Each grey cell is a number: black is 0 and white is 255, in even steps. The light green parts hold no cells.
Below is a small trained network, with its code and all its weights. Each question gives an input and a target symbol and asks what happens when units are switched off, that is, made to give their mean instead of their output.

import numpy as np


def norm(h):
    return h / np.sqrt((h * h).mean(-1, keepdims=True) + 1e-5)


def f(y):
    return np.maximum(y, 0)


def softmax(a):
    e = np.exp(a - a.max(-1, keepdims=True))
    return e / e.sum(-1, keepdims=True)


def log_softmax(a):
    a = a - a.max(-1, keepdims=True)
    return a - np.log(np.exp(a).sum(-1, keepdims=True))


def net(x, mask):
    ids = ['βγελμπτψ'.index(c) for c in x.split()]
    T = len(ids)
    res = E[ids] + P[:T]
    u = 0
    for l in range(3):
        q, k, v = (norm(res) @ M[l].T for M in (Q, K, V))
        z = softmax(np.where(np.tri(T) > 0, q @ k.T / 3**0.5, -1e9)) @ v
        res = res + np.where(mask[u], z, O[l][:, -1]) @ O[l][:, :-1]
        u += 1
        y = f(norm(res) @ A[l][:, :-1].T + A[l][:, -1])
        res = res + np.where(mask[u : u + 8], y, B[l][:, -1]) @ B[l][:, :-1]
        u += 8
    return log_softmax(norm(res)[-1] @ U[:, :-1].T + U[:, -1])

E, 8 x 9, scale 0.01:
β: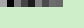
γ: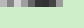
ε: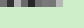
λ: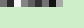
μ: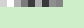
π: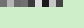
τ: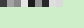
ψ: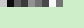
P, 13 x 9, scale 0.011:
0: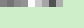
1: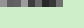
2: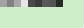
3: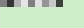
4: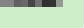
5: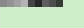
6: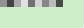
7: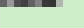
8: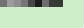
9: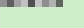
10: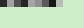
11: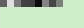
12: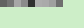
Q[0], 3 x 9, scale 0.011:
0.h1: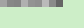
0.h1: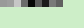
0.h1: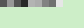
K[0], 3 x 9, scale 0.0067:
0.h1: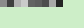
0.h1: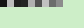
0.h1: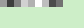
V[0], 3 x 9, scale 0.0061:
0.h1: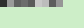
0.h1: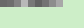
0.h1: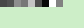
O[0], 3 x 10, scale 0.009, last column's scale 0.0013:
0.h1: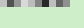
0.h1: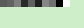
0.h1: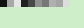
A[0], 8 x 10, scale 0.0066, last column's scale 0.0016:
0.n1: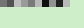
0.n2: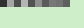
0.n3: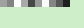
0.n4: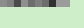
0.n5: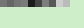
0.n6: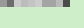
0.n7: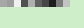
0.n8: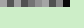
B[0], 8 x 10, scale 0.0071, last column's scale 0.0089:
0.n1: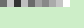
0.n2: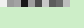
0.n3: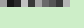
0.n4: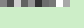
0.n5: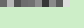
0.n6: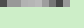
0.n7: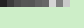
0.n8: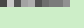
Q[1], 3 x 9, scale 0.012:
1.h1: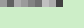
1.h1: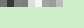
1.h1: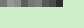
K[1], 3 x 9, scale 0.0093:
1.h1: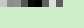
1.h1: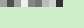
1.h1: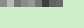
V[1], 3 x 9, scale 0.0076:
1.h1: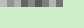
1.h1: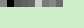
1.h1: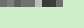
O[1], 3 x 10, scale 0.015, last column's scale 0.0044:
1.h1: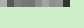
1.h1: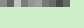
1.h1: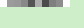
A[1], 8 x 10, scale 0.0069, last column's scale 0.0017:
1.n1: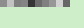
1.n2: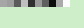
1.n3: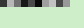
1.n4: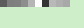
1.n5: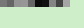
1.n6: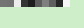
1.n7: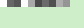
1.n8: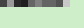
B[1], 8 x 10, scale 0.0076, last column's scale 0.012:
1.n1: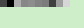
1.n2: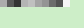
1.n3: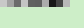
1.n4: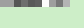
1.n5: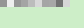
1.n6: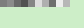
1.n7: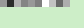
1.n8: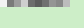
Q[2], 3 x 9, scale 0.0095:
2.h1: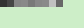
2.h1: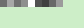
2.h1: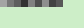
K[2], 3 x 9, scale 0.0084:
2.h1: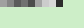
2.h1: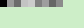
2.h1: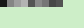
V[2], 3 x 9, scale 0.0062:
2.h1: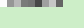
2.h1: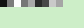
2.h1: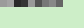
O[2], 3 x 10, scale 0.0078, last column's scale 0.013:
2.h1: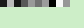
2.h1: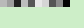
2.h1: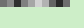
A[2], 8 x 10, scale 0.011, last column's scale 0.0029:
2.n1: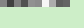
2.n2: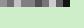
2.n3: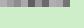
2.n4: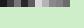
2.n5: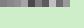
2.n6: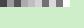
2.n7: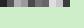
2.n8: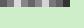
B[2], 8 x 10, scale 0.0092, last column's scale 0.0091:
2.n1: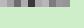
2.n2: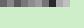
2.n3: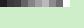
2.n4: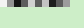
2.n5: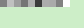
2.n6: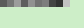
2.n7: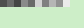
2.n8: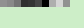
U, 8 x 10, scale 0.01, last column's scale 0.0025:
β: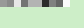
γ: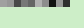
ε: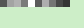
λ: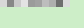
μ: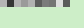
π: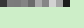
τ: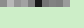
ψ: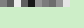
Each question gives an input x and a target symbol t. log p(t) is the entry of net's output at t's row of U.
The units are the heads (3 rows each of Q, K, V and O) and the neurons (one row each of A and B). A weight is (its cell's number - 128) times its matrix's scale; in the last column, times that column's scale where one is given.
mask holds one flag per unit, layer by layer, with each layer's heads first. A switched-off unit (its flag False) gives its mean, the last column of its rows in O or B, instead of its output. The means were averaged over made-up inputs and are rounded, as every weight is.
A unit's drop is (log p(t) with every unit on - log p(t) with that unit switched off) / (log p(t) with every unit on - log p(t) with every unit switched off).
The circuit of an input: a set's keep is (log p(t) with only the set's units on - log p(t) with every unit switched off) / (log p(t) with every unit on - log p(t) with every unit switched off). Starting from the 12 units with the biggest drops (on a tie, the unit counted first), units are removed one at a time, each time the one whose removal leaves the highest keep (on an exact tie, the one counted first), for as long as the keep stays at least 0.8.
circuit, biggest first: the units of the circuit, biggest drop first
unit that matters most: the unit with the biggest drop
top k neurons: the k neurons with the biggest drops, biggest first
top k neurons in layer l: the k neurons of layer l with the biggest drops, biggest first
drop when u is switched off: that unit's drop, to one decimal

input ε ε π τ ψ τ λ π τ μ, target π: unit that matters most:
1.n5
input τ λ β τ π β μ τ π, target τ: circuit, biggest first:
2.n7, 1.n8
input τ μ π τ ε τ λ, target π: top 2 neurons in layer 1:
1.n3, 1.n1
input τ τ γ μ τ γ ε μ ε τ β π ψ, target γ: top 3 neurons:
2.n4, 0.n5, 1.n4
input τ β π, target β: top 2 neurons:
0.n2, 0.n5
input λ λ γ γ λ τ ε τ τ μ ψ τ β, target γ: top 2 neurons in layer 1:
1.n6, 1.n2
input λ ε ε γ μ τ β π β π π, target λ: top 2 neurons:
0.n7, 1.n8
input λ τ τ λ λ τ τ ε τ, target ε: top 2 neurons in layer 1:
1.n3, 1.n8
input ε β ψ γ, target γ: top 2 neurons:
2.n4, 1.n6
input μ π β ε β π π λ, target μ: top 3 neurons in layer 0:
0.n4, 0.n1, 0.n3
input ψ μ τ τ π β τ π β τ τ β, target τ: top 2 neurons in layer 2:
2.n7, 2.n5
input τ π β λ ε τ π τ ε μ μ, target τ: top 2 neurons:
1.n3, 0.n7
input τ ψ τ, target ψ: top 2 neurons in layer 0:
0.n2, 0.n1
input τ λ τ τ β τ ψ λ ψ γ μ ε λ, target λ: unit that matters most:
0.h1
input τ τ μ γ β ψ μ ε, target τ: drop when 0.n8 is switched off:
0.0
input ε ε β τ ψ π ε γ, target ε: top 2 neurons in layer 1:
1.n5, 1.n1
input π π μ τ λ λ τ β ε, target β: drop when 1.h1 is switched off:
0.9
